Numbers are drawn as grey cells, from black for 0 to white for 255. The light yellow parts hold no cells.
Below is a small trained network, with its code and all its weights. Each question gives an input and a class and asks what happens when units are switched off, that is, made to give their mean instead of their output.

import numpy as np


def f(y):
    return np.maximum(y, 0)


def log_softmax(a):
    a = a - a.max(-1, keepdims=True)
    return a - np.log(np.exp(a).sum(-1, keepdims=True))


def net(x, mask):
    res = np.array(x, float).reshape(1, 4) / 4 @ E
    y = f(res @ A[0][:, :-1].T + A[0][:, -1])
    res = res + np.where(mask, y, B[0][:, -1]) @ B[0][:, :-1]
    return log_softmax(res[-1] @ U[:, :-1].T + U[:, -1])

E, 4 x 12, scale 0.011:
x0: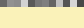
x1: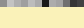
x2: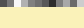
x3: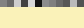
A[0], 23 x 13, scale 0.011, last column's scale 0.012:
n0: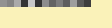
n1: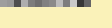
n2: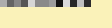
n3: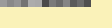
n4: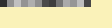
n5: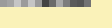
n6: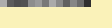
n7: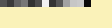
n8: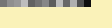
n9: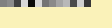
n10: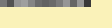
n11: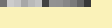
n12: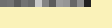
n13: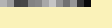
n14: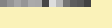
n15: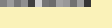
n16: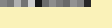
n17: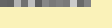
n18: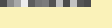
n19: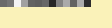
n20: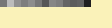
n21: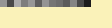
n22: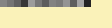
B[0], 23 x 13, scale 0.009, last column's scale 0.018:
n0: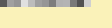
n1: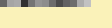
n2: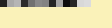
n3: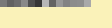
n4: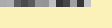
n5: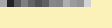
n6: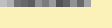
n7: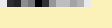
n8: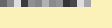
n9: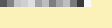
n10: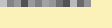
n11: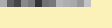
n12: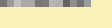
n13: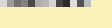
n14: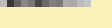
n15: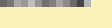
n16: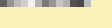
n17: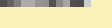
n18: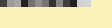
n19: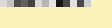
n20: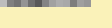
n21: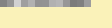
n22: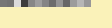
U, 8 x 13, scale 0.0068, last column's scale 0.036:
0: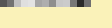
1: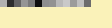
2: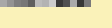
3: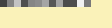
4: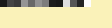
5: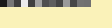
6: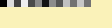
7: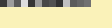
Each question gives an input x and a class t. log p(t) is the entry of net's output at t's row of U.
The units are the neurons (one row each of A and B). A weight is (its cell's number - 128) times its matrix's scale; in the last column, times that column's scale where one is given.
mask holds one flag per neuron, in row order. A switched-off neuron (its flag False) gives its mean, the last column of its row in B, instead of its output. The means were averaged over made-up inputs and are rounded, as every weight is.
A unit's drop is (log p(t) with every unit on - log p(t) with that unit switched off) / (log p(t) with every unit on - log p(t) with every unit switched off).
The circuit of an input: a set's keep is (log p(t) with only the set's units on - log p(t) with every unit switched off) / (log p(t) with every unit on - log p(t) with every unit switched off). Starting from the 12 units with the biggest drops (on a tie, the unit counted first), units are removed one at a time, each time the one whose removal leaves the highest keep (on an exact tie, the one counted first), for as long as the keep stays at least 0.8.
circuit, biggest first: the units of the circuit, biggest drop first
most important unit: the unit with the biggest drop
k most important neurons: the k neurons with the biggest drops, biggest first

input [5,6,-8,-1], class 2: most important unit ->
n13
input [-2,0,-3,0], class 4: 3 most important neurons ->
n19, n4, n8
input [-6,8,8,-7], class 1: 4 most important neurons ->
n11, n5, n14, n3
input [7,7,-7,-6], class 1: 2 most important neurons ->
n14, n11
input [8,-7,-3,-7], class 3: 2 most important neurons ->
n18, n1
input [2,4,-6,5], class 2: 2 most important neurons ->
n13, n9
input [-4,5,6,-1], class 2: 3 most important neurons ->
n19, n4, n7
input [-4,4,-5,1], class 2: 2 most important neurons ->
n7, n13
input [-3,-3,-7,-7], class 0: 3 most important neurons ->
n9, n19, n4
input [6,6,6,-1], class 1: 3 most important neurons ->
n11, n5, n14
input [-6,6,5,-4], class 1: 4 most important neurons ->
n11, n5, n18, n14
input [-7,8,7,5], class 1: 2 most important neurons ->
n5, n11
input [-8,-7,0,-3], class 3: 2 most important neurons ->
n2, n5
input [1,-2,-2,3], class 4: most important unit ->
n9
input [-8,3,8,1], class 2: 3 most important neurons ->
n19, n4, n18
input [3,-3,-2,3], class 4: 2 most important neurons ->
n9, n2
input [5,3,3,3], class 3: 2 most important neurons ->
n18, n8
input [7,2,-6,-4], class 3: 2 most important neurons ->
n18, n19
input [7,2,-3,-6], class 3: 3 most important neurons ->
n18, n1, n8
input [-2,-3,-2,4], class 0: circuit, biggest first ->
n0
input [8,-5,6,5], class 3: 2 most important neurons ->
n18, n8
